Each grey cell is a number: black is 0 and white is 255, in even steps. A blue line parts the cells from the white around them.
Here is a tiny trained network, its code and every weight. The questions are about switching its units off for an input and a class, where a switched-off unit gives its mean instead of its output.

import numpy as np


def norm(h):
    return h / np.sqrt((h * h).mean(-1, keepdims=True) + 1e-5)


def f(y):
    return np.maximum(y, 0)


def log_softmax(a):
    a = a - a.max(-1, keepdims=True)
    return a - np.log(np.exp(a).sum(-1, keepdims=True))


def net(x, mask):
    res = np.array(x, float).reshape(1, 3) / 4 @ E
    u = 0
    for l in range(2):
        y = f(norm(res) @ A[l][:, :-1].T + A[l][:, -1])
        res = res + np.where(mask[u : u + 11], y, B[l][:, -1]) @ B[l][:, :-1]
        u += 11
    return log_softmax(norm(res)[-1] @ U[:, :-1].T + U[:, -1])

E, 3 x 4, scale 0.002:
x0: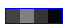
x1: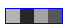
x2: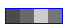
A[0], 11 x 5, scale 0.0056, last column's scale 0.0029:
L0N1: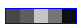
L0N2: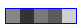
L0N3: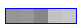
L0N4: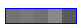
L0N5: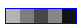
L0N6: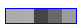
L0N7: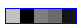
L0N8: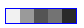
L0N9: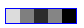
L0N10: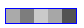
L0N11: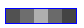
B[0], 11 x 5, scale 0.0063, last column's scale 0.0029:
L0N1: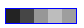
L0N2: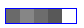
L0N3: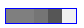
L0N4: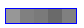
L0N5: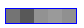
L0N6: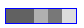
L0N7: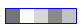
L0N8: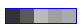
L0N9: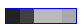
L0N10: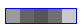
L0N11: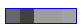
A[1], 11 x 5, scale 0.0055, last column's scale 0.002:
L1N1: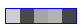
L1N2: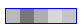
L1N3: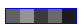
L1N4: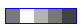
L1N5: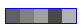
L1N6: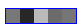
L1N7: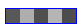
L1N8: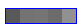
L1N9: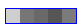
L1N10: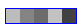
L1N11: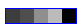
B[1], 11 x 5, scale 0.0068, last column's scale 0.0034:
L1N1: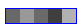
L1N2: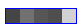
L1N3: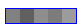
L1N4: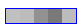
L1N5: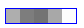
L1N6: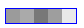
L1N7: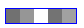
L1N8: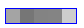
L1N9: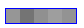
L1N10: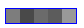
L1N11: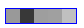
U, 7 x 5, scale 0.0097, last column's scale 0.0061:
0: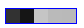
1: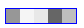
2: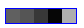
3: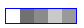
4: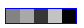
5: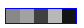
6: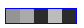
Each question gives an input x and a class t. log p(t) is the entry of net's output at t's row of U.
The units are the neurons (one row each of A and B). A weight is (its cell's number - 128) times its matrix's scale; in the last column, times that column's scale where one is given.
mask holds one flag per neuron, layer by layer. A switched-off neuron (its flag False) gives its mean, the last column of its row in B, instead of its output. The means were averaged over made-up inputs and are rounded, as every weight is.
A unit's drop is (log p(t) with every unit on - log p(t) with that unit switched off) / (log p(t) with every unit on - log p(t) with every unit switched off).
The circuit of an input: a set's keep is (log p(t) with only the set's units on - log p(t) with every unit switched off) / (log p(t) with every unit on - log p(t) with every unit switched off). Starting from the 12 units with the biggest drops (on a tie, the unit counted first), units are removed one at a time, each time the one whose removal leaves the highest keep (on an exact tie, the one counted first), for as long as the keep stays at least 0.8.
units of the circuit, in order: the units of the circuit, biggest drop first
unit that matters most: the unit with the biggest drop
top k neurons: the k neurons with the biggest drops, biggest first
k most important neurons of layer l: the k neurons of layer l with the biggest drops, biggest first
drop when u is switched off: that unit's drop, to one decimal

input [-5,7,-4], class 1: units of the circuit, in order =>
[L0N7]
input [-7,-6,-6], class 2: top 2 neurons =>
[L1N2; L0N7]
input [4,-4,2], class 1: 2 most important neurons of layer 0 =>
[L0N10; L0N9]
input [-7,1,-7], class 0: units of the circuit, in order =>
[L0N8; L0N9]
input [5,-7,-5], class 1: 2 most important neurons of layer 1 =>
[L1N7; L1N2]
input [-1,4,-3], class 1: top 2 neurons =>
[L0N7; L1N4]
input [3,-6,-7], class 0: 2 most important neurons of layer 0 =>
[L0N7; L0N6]
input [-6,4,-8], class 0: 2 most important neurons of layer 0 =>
[L0N8; L0N9]
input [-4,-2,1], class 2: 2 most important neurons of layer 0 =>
[L0N2; L0N7]
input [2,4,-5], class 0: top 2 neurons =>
[L0N9; L0N8]
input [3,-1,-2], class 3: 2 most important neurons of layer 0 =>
[L0N6; L0N7]
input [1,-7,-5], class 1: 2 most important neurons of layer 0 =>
[L0N1; L0N11]
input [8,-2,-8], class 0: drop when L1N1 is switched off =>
0.2
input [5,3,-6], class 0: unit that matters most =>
L0N9
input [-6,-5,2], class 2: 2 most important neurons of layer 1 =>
[L1N2; L1N10]
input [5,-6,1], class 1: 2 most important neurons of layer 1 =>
[L1N2; L1N7]
